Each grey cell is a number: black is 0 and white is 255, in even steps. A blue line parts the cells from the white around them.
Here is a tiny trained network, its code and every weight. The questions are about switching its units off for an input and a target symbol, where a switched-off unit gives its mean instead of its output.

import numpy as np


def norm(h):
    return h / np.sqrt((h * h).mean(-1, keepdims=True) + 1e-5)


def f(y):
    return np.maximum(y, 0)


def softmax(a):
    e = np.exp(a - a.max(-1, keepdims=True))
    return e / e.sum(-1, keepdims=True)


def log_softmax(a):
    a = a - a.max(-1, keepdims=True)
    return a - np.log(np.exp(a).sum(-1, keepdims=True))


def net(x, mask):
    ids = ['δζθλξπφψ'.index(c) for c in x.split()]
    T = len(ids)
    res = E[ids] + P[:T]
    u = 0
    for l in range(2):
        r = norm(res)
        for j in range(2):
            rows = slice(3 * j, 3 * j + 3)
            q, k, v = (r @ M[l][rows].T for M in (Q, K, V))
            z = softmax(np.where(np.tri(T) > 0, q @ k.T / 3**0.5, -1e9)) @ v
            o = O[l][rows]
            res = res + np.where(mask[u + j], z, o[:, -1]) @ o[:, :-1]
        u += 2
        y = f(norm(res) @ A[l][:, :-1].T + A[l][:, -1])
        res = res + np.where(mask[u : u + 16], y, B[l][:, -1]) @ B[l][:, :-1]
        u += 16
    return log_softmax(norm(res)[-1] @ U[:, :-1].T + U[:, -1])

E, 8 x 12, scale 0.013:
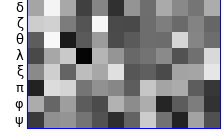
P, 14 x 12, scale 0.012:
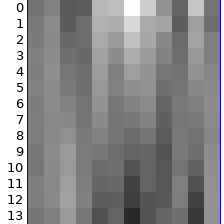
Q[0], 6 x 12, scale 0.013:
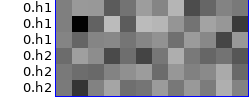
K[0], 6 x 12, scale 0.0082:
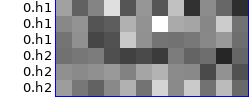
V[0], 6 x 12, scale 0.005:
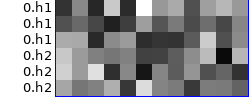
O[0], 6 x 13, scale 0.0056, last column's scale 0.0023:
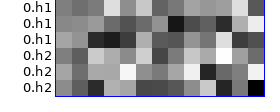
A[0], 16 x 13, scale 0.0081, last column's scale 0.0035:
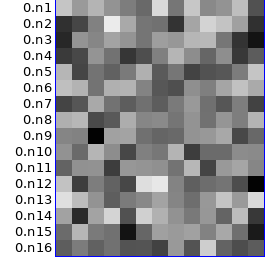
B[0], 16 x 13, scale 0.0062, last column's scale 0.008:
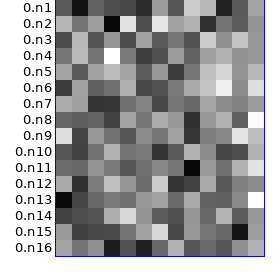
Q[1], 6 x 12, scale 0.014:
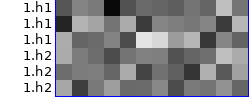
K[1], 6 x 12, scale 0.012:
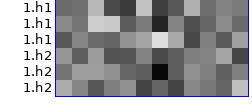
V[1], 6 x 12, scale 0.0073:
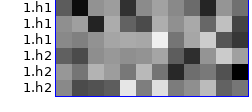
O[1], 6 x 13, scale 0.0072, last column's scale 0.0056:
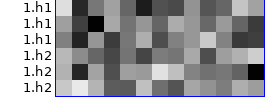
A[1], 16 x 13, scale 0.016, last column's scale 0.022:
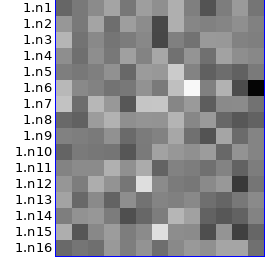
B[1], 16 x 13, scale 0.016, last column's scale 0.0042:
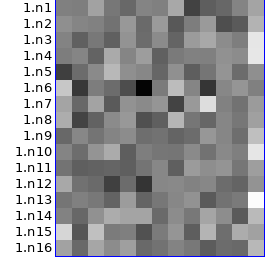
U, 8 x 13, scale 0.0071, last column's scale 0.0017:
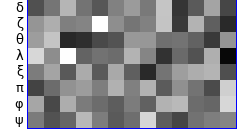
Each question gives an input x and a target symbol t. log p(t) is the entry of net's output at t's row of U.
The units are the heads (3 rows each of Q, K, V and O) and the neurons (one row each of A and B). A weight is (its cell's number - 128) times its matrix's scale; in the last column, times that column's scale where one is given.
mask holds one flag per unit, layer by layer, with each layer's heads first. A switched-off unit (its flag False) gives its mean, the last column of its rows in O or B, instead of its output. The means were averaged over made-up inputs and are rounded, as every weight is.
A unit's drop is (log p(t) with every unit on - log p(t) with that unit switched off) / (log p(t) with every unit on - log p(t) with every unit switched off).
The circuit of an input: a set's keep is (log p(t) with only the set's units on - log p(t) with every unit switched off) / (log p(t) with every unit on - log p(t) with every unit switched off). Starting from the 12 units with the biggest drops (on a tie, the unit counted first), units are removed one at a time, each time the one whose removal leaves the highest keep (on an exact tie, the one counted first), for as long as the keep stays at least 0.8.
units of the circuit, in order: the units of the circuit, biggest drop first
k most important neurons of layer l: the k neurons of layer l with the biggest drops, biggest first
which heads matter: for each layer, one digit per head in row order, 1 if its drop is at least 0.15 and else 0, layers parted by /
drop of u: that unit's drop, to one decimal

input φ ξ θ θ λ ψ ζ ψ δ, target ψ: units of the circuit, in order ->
[1.h2 1.h1 0.n4]
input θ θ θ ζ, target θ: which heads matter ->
10 / 00
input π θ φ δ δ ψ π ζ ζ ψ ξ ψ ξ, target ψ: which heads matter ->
00 / 11
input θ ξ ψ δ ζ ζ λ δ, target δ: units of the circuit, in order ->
[0.h2 0.n13]
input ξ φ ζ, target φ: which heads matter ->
10 / 11
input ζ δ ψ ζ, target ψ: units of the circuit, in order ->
[1.h1 0.n8]
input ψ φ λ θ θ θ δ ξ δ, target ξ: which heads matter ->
10 / 01
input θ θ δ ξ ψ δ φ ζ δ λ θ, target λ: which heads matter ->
11 / 10
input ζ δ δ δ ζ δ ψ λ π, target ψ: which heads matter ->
00 / 01
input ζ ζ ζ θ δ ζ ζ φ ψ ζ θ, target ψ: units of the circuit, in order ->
[1.h2 0.n8 1.h1]
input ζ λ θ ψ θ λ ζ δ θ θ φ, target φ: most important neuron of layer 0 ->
[0.n5]
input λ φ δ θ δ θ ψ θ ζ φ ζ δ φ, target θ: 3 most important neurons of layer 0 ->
[0.n6 0.n11 0.n13]
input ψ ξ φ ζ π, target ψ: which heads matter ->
11 / 01
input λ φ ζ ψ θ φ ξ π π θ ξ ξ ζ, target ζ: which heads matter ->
01 / 10
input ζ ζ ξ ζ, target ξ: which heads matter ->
00 / 01
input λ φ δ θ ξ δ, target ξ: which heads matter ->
11 / 01
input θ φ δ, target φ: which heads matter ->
10 / 10
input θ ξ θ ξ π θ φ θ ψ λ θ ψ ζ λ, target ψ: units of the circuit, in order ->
[1.h2 1.h1 0.n4]
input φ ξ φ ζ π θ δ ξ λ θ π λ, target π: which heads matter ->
00 / 11
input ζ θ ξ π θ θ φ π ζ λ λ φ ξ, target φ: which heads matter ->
01 / 11
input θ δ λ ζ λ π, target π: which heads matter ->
00 / 10
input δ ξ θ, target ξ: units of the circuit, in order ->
[1.h2]
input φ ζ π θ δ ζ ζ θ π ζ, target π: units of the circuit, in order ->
[1.h2 1.h1 0.n8 0.n13]
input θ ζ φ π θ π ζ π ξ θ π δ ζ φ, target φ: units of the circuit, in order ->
[0.h2 1.n3]
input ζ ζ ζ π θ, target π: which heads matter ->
10 / 11
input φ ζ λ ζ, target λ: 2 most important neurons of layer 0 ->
[0.n11 0.n6]
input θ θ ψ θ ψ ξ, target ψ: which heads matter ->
01 / 11
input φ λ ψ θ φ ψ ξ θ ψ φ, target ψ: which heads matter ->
10 / 01
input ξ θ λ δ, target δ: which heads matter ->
00 / 00
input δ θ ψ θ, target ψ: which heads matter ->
10 / 11
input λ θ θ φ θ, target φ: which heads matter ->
10 / 10
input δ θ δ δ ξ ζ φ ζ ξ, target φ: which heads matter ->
01 / 10
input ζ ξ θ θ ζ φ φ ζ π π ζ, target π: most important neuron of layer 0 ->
[0.n8]
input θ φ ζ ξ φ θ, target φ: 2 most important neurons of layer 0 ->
[0.n10 0.n9]
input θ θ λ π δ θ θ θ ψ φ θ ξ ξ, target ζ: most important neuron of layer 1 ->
[1.n16]
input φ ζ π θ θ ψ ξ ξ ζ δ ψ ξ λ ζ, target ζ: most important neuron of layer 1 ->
[1.n4]
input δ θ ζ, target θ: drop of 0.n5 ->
0.1
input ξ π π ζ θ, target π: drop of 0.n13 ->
0.2
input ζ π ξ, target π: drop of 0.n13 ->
0.2
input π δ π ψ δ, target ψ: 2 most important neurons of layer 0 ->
[0.n4 0.n8]
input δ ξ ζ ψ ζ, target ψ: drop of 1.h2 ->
0.3
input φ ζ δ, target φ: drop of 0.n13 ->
-0.1
